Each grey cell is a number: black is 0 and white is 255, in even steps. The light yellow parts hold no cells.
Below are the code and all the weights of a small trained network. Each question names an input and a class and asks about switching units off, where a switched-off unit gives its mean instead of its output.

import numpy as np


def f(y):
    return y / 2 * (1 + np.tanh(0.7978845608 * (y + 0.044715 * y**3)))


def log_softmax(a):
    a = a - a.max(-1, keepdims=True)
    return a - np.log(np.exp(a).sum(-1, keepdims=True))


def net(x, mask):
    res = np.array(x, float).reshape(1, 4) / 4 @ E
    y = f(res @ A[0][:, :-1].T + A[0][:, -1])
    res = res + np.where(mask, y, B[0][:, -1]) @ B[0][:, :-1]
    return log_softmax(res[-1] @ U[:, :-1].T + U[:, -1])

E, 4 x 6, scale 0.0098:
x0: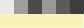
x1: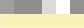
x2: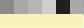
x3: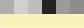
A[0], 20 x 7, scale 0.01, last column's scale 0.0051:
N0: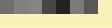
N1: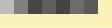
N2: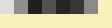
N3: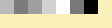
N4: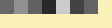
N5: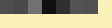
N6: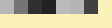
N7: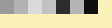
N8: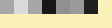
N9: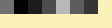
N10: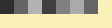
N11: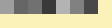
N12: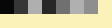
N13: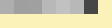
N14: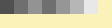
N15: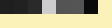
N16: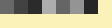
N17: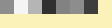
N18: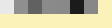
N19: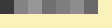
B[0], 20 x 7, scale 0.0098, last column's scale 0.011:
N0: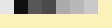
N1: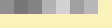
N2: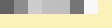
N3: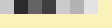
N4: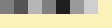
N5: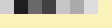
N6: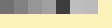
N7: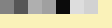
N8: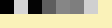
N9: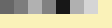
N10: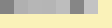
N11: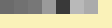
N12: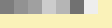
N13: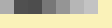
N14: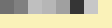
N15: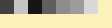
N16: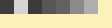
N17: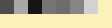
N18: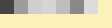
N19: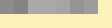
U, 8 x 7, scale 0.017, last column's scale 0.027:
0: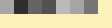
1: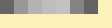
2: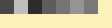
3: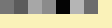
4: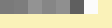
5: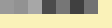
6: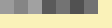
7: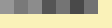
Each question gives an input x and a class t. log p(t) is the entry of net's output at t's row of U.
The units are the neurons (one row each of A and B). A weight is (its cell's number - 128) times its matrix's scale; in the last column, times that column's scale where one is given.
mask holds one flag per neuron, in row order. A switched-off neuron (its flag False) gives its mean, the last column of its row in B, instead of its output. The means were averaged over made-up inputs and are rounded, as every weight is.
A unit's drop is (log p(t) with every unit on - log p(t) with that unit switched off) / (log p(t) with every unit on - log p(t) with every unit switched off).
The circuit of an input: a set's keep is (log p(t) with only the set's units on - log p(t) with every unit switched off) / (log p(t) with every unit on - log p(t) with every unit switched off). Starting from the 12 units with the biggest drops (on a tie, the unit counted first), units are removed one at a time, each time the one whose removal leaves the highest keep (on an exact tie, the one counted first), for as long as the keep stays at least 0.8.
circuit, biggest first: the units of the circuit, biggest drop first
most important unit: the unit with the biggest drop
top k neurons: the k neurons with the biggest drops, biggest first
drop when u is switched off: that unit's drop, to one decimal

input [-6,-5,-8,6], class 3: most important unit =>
N4
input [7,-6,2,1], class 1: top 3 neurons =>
[N2, N18, N3]
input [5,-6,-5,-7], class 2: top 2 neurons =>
[N15, N16]
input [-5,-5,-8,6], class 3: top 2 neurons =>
[N4, N6]
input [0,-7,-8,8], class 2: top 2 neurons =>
[N8, N17]
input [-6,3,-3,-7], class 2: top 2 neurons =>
[N15, N16]
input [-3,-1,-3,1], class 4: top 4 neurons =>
[N18, N2, N7, N1]
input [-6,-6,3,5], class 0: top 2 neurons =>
[N0, N5]
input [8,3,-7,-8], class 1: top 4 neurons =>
[N18, N2, N8, N17]
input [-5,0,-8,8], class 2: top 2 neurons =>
[N8, N17]
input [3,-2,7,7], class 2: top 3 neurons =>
[N8, N17, N4]
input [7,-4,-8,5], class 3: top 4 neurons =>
[N4, N6, N11, N9]
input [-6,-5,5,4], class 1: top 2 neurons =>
[N12, N10]
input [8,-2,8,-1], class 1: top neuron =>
[N2]
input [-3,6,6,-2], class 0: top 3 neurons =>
[N3, N9, N13]
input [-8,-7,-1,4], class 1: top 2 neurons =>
[N12, N10]
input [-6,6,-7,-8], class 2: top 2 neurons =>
[N15, N16]
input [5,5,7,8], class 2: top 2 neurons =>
[N8, N17]
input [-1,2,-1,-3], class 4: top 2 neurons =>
[N8, N17]
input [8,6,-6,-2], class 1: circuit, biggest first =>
[N18]
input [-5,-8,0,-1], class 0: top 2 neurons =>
[N5, N0]
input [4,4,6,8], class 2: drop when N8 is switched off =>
0.1
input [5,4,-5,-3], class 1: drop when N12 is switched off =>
-0.1
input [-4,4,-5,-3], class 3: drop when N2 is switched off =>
0.2
